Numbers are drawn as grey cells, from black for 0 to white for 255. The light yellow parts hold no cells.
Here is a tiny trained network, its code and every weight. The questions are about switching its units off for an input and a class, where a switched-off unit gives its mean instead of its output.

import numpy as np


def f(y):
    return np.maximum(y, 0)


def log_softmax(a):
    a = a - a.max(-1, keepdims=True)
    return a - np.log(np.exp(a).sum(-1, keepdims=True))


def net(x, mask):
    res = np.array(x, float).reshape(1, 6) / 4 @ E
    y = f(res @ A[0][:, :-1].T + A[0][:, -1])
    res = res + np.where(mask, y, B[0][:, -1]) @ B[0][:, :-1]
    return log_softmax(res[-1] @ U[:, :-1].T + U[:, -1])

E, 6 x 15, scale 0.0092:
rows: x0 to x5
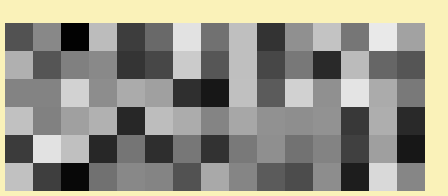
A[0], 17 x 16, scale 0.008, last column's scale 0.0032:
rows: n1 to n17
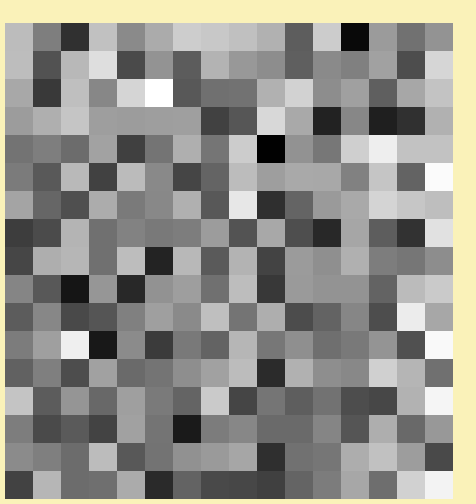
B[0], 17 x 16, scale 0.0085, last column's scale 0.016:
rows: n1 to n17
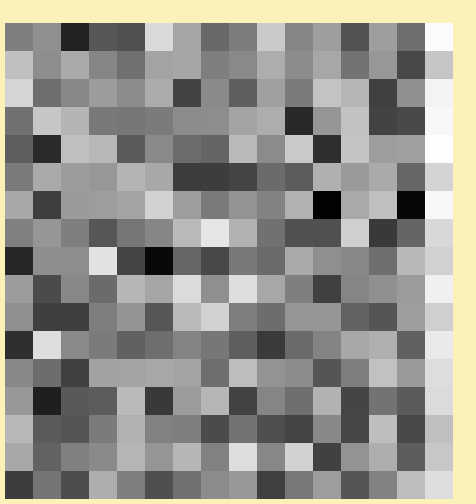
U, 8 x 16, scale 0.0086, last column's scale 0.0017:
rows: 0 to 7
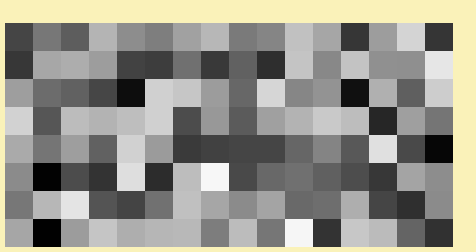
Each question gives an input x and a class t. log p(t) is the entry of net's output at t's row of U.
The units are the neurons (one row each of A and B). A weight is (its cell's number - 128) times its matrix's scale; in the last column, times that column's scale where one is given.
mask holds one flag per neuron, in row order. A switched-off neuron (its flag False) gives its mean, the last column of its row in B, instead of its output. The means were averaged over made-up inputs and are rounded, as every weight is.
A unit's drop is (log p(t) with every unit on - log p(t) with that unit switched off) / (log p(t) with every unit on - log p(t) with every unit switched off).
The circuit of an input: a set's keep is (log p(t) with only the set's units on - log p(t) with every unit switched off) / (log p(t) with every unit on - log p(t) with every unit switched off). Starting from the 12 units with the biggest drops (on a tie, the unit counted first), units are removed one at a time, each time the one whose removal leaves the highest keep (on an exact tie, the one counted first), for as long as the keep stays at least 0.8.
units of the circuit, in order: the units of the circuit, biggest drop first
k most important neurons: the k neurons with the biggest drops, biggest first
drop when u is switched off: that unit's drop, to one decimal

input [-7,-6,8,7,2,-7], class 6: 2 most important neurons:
[n4; n12]
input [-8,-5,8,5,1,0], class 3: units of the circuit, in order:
[n3]
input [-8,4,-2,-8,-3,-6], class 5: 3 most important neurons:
[n14; n11; n17]
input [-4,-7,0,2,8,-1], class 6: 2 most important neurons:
[n4; n8]
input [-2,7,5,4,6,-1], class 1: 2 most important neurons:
[n9; n12]
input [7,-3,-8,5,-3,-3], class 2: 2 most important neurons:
[n1; n9]
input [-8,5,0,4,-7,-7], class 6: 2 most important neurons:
[n4; n8]
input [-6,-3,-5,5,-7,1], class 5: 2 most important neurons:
[n14; n11]
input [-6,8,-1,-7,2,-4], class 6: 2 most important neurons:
[n8; n4]
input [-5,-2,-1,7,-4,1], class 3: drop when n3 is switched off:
0.6
